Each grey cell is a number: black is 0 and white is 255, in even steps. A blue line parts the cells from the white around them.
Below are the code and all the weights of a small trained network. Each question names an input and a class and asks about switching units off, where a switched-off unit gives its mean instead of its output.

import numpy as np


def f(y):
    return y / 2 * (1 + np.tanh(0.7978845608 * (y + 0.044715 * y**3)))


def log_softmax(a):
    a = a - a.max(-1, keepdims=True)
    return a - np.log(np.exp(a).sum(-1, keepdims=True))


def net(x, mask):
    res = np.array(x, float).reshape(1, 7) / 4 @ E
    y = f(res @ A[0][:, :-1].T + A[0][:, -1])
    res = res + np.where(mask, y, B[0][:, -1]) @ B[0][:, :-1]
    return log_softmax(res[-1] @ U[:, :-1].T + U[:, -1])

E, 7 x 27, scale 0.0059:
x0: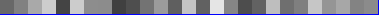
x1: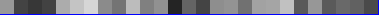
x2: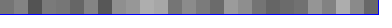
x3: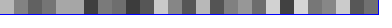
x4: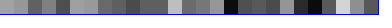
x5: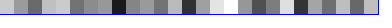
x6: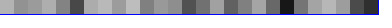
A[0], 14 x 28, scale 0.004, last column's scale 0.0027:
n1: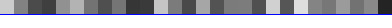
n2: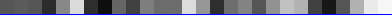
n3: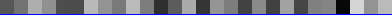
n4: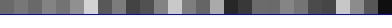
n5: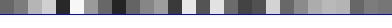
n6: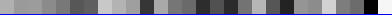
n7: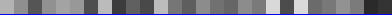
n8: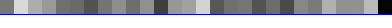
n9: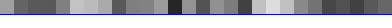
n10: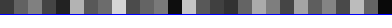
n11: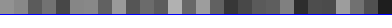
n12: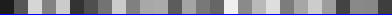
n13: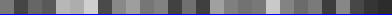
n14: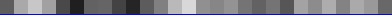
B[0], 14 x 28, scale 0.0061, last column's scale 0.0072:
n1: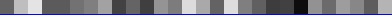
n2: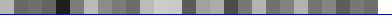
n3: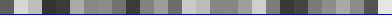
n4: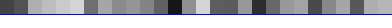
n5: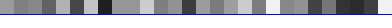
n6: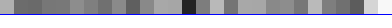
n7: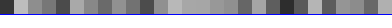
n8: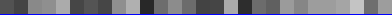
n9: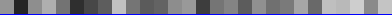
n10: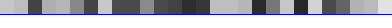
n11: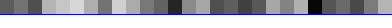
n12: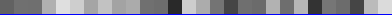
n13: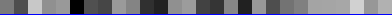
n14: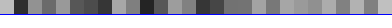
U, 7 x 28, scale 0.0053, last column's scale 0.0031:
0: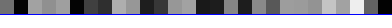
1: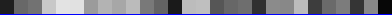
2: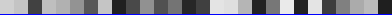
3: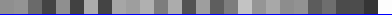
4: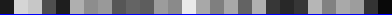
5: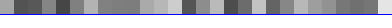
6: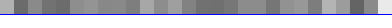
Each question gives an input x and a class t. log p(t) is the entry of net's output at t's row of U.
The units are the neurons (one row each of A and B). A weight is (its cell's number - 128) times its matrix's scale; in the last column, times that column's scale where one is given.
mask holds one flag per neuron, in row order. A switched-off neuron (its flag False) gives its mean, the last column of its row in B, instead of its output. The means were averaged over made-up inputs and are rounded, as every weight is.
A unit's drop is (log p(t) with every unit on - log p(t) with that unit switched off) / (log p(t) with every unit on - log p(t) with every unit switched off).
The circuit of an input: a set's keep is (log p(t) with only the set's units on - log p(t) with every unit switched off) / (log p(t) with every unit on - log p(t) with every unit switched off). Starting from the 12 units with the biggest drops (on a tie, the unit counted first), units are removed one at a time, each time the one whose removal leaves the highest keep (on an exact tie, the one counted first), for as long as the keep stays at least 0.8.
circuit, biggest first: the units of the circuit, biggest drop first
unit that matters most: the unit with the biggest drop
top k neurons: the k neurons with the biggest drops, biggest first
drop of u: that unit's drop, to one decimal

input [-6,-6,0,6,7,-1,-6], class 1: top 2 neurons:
n11, n4
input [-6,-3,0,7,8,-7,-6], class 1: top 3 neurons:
n11, n4, n3
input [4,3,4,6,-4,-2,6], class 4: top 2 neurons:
n7, n1
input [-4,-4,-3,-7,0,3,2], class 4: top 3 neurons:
n3, n5, n10
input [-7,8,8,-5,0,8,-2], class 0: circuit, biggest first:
n13, n10
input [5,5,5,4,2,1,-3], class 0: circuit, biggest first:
n13, n9
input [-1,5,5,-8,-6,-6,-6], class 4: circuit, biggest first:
n3
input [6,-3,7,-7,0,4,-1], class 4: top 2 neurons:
n3, n10
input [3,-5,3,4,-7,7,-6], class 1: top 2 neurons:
n12, n10
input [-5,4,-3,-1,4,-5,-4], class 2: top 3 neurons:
n10, n5, n12
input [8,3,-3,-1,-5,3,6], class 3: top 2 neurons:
n5, n10
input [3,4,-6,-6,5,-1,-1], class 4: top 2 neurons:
n3, n12
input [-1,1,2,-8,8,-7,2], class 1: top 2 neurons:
n11, n4
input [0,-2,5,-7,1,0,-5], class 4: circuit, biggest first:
n3
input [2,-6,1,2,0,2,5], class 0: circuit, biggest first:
n14, n8
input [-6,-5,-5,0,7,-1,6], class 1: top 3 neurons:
n11, n4, n2
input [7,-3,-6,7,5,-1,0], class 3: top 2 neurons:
n5, n3
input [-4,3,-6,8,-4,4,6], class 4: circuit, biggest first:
n7, n1
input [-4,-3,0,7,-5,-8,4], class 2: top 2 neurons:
n10, n6
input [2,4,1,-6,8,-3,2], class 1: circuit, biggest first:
n4
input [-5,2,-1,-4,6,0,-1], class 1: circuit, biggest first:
n11, n4
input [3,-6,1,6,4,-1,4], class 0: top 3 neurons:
n14, n8, n3
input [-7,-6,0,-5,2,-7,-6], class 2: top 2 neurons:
n10, n5
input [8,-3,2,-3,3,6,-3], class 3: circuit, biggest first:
n5, n10
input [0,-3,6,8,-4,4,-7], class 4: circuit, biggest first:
n1, n10
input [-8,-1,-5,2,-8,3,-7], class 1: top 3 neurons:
n12, n5, n6
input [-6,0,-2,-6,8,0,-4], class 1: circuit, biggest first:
n11
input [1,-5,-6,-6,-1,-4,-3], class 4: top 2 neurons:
n3, n9
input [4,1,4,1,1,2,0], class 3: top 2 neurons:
n10, n5
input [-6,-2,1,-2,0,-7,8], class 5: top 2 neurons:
n6, n1
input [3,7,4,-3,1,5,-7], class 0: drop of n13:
0.4
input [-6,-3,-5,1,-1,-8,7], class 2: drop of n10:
0.5
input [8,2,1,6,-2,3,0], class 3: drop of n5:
1.4
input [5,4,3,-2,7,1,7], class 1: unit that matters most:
n4
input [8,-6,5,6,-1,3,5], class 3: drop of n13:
0.1
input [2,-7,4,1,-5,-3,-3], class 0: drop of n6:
0.0
